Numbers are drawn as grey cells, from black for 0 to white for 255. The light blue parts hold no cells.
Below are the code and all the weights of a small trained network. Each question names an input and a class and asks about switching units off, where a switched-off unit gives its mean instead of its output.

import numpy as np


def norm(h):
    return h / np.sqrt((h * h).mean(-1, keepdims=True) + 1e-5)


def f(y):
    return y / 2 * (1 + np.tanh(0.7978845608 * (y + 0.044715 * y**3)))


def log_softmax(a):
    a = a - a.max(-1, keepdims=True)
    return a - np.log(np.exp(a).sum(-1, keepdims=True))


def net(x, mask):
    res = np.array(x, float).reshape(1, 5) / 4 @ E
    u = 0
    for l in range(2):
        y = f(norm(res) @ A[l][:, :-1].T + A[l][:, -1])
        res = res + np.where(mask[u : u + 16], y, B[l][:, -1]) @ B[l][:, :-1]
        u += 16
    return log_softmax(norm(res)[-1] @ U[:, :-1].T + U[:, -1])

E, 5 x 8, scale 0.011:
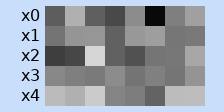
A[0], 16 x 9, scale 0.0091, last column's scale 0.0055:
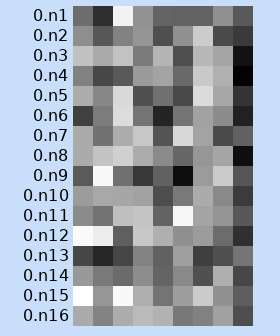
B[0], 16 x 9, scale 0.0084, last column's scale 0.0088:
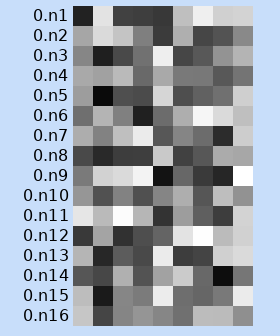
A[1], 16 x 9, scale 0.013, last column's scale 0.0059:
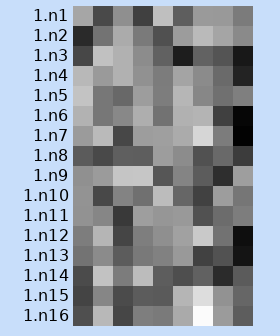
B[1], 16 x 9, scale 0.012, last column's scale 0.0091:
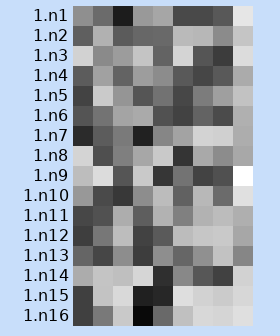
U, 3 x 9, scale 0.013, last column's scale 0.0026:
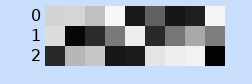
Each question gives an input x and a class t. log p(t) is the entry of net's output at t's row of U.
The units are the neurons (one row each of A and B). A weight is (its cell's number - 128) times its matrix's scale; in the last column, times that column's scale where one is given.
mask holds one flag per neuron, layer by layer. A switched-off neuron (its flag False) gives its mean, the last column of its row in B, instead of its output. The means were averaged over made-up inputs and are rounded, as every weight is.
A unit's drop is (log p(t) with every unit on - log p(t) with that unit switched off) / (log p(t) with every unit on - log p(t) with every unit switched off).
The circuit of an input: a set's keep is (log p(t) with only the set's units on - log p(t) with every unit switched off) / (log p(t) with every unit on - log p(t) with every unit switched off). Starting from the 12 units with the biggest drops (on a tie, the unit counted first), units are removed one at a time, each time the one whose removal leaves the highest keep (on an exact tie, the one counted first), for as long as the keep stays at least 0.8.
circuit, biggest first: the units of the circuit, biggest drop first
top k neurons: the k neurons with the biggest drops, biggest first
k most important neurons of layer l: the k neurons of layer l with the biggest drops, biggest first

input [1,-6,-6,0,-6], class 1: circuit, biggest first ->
[0.n13]
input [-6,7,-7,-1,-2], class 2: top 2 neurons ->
[0.n12, 0.n9]
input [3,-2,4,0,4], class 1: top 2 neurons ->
[0.n5, 0.n12]
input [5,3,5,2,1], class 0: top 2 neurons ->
[0.n9, 0.n12]
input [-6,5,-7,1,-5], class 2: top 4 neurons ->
[0.n9, 0.n12, 1.n11, 1.n7]
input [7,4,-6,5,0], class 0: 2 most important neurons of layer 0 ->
[0.n9, 0.n1]
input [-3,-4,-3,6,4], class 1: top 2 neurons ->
[0.n15, 0.n9]
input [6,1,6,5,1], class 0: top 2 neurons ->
[0.n9, 0.n12]
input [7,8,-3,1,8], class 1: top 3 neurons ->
[0.n3, 0.n5, 0.n8]
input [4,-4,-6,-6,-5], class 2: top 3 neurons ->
[0.n15, 0.n5, 0.n3]
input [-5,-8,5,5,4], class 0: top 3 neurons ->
[0.n11, 0.n12, 0.n7]
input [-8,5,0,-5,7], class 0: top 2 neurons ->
[0.n11, 0.n7]
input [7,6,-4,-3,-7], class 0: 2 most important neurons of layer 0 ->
[0.n15, 0.n5]
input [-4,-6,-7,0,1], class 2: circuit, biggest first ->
[0.n12]
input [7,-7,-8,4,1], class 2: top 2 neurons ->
[0.n12, 0.n11]
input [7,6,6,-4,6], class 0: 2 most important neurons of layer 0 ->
[0.n9, 0.n13]
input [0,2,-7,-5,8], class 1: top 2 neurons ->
[0.n15, 0.n3]
